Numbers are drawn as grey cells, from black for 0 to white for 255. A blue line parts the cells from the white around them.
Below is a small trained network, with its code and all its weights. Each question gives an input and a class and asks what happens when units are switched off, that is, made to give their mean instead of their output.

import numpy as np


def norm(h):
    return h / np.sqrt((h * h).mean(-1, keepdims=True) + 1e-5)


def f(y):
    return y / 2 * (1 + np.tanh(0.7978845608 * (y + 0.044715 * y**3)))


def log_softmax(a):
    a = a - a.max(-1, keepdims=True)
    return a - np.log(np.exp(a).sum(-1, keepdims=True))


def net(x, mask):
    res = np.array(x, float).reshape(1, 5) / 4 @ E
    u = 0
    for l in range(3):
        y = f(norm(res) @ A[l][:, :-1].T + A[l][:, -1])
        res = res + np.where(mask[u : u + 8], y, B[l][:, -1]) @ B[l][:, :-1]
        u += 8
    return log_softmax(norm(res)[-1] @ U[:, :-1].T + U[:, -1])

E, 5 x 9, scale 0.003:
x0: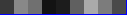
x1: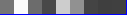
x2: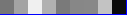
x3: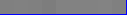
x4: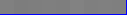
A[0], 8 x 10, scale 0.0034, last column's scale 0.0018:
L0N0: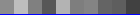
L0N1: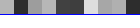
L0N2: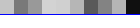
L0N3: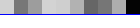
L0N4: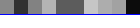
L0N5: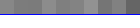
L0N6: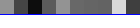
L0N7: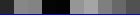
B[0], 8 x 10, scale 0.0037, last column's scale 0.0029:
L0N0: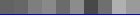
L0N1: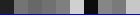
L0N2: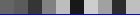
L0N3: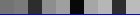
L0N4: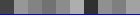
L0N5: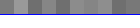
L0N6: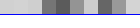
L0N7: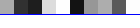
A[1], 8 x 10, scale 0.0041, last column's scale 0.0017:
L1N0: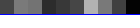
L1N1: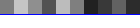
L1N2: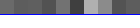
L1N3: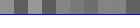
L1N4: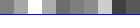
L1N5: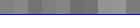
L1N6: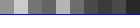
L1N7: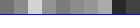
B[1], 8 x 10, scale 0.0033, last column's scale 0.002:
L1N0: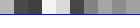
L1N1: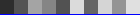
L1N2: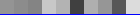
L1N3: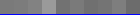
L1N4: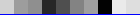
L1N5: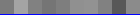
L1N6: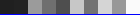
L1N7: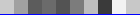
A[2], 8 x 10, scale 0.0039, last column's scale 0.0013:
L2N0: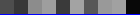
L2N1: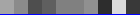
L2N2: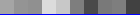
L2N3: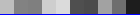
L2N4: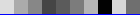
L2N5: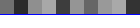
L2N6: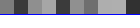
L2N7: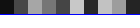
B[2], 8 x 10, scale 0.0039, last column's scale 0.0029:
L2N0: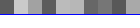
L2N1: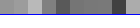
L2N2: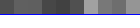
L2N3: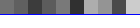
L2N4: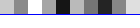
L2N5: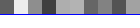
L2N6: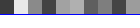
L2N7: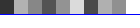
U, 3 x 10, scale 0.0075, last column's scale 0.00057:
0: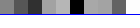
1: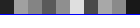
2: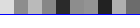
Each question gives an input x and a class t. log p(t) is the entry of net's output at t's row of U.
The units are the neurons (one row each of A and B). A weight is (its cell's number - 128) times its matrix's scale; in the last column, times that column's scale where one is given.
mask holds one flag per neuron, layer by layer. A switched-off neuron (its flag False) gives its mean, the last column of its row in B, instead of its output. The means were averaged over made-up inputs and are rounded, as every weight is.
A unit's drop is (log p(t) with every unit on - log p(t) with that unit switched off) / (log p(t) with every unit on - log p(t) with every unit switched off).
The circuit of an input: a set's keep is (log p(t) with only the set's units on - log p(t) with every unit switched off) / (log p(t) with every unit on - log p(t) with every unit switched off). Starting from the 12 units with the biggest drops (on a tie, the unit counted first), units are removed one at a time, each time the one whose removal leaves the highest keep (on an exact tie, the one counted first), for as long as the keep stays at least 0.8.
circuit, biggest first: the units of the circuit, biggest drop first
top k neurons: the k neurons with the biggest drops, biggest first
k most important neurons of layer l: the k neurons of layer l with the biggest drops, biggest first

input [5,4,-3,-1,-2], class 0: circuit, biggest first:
[L0N7]
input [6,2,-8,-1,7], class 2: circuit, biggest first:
[L0N6 L2N4]
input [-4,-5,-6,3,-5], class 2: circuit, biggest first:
[L0N6 L2N4]
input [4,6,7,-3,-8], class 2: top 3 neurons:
[L1N4 L1N7 L0N1]
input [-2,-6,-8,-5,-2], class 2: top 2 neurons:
[L0N6 L1N6]
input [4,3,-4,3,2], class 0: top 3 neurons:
[L0N7 L1N4 L1N7]
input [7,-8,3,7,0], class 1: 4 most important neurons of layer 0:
[L0N1 L0N2 L0N3 L0N4]
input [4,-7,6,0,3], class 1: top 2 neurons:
[L0N1 L0N6]
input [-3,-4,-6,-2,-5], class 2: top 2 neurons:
[L0N6 L1N6]
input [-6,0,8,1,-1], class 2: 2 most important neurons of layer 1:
[L1N4 L1N7]
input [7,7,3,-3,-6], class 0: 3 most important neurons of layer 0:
[L0N7 L0N1 L0N4]
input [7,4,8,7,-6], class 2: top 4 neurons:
[L1N4 L1N7 L0N2 L0N3]
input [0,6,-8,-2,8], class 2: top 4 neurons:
[L0N6 L0N1 L2N4 L0N4]
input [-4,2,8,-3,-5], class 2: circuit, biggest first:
[L1N4]
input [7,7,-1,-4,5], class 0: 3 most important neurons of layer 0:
[L0N7 L0N1 L0N4]
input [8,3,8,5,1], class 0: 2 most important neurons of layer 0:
[L0N7 L0N6]
